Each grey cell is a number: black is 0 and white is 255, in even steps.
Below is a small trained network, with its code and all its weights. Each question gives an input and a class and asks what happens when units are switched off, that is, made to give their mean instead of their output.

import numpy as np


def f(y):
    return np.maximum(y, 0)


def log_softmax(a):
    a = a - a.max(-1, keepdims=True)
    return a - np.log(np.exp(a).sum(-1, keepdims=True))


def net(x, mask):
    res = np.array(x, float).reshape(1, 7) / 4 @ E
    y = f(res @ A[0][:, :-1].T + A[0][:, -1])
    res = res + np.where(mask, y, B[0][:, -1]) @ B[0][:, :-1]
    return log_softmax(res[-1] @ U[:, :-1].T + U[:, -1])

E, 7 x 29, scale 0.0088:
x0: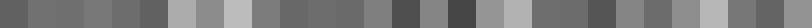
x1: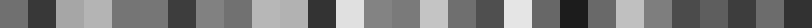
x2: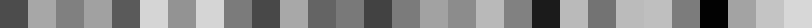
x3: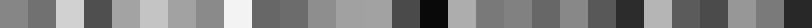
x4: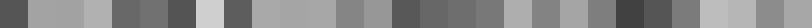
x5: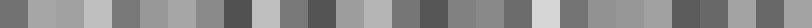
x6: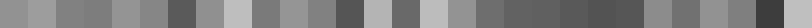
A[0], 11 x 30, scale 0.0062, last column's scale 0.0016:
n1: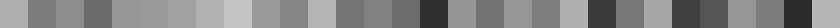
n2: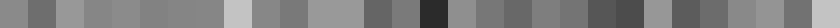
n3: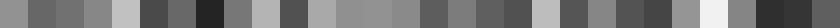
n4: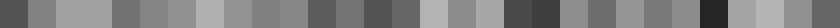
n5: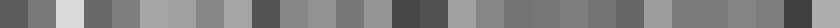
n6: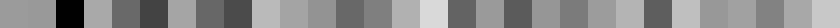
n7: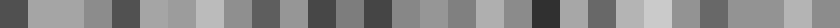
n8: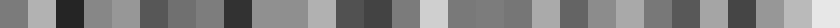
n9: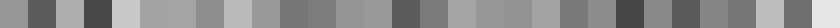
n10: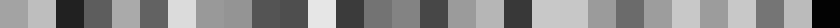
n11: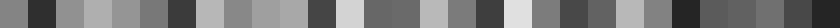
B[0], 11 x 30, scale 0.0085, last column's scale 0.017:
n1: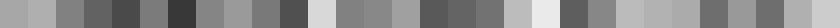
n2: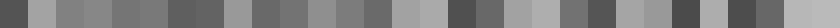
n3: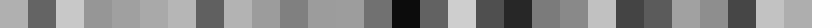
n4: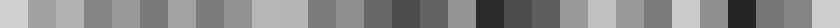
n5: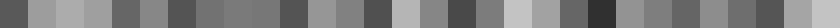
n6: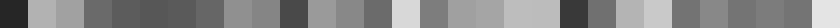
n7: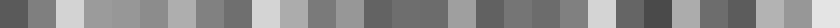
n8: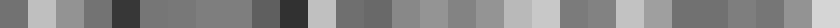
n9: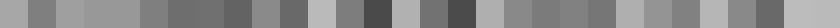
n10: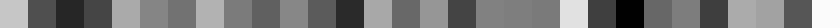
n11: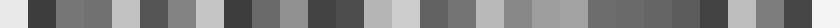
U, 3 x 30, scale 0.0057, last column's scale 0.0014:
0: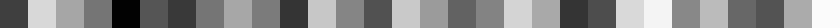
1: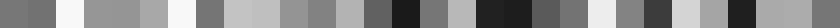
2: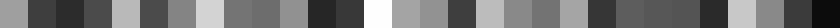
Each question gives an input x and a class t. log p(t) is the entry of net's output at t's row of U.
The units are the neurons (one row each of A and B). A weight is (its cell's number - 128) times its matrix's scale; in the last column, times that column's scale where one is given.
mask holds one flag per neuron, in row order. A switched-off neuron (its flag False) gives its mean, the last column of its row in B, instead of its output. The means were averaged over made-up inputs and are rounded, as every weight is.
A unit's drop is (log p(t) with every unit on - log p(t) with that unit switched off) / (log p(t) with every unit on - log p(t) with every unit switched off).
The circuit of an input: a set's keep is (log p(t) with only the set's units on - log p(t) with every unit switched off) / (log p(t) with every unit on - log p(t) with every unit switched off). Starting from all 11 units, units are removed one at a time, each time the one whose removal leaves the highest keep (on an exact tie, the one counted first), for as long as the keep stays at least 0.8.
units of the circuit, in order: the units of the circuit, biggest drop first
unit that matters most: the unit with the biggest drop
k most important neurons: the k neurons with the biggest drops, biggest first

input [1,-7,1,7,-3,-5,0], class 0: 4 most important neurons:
(n1; n11; n5; n2)
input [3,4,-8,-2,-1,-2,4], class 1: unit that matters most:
n3
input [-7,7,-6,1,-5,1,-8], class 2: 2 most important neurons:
(n11; n7)
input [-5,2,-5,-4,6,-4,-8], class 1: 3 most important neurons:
(n3; n1; n5)
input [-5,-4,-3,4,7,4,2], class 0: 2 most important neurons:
(n11; n1)
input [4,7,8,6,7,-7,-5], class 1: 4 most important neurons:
(n7; n4; n10; n6)
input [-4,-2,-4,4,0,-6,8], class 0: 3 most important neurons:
(n7; n4; n1)
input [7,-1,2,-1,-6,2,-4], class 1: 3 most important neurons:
(n11; n1; n5)
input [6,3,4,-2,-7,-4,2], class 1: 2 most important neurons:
(n10; n7)
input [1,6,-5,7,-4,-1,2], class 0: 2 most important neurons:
(n10; n1)
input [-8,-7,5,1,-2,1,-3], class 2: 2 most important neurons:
(n10; n3)
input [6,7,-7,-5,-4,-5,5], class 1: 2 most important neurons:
(n3; n10)
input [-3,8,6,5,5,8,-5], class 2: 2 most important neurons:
(n11; n3)
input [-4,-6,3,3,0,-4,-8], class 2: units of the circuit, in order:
(n10)
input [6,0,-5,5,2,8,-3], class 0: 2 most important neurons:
(n7; n1)
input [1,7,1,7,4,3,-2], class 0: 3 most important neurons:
(n10; n1; n5)
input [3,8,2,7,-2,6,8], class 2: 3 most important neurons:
(n11; n6; n8)
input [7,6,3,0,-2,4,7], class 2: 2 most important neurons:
(n11; n3)
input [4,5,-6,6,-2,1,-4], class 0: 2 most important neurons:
(n1; n7)
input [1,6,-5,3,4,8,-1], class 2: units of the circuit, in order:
(n11)
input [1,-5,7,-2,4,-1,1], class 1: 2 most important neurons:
(n7; n4)
